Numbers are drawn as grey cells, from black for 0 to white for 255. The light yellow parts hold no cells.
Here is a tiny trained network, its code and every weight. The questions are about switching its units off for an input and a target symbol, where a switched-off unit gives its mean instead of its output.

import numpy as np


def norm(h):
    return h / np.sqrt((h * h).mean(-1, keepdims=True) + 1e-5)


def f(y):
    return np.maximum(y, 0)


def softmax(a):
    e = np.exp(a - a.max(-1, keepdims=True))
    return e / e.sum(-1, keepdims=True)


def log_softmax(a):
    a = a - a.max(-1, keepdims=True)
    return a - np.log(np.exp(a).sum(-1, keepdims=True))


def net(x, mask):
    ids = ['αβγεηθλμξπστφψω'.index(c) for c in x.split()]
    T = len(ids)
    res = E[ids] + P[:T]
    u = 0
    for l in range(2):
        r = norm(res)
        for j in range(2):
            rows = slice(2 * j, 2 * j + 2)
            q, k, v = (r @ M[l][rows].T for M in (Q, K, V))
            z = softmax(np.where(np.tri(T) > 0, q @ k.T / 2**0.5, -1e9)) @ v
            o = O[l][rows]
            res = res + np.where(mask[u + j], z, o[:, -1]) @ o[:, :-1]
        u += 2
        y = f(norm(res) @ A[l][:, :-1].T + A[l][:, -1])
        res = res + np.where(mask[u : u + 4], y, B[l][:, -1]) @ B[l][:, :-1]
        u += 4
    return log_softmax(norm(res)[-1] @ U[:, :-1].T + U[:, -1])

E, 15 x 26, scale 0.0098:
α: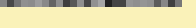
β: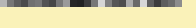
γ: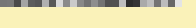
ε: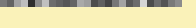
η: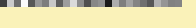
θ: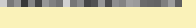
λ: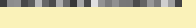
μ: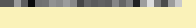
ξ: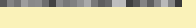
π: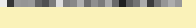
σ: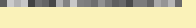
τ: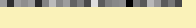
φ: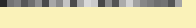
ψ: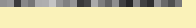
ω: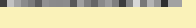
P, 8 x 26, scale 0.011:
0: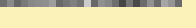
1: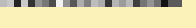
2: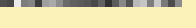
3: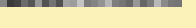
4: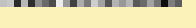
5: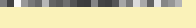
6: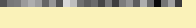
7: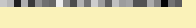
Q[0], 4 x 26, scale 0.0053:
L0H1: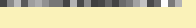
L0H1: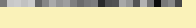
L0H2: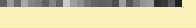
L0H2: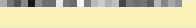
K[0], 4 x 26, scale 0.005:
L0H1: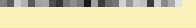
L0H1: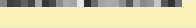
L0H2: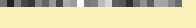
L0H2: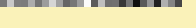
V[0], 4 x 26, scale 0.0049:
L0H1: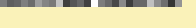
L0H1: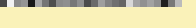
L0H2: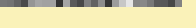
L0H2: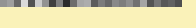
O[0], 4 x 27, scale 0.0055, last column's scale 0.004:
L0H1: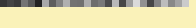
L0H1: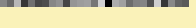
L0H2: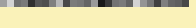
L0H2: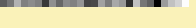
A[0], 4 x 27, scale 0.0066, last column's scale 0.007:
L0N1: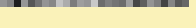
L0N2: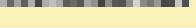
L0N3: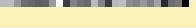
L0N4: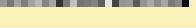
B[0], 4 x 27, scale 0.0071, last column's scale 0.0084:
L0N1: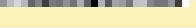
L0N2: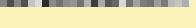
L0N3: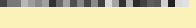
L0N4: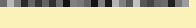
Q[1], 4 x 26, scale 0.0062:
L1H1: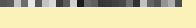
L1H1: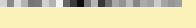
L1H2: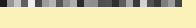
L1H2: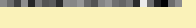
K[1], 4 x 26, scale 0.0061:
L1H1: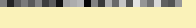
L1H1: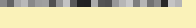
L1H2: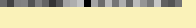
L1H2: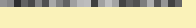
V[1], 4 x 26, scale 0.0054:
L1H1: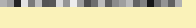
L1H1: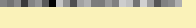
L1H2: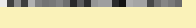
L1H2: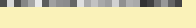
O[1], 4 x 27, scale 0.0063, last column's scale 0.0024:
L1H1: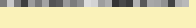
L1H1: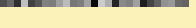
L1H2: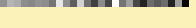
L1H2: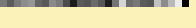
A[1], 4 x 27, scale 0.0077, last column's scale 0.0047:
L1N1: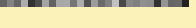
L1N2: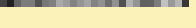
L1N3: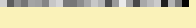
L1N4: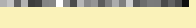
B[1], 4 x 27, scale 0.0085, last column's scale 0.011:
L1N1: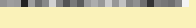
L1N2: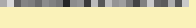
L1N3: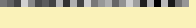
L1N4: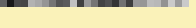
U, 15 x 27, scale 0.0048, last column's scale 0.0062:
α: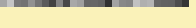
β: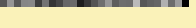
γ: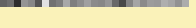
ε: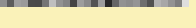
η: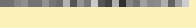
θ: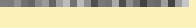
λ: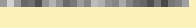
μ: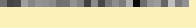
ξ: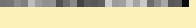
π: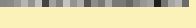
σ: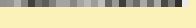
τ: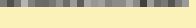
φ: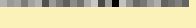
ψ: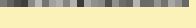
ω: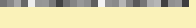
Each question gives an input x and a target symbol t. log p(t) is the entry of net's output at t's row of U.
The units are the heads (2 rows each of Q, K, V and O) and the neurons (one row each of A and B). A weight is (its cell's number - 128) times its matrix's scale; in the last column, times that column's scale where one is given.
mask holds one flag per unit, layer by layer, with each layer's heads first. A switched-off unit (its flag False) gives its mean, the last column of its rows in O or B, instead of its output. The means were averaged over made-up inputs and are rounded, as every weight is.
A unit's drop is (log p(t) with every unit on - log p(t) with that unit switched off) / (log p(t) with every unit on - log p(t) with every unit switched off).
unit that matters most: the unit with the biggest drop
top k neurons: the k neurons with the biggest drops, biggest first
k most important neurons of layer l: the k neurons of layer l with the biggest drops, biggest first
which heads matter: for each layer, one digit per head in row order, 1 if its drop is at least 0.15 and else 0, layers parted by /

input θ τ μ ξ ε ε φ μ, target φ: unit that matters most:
L0H1
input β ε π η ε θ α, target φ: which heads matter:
10 / 11
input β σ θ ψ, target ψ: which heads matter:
01 / 01
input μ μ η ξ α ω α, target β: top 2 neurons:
L0N4, L1N4
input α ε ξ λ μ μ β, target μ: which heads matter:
11 / 01
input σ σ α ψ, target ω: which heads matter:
11 / 00
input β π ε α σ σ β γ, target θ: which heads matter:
00 / 01
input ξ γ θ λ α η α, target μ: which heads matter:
11 / 01
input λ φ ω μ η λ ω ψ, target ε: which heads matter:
00 / 01
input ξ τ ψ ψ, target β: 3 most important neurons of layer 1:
L1N1, L1N4, L1N2
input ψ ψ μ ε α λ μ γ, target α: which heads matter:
10 / 10
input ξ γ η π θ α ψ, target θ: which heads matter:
01 / 01
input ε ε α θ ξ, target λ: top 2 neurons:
L1N1, L1N4
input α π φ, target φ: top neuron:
L1N2
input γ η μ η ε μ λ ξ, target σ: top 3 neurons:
L0N1, L0N3, L1N4
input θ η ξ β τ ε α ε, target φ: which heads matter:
11 / 00
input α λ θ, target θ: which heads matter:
01 / 01
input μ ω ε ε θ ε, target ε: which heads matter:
00 / 10
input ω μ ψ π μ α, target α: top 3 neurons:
L0N2, L1N2, L1N1
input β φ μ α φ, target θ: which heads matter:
00 / 01
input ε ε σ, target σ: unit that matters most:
L1H2
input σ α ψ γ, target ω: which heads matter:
11 / 00
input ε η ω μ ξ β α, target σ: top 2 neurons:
L1N4, L0N3
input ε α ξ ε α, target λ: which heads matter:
01 / 00
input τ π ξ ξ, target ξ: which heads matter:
11 / 10
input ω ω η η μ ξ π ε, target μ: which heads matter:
10 / 10
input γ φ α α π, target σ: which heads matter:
01 / 01
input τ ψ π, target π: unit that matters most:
L0N2
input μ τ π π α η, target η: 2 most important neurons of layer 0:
L0N3, L0N1
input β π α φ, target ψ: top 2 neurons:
L1N4, L0N3
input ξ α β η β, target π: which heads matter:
11 / 00
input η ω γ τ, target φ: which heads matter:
10 / 11
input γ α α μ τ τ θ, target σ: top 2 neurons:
L0N3, L1N4
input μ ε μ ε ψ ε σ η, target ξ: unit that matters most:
L0N3
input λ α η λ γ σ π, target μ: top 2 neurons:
L1N2, L1N1
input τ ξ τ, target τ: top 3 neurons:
L1N3, L0N2, L0N3
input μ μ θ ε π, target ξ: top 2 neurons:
L0N3, L1N1
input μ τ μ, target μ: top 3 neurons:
L1N2, L0N1, L1N1
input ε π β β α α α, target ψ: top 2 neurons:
L1N4, L0N3
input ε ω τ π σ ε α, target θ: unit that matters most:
L1H2
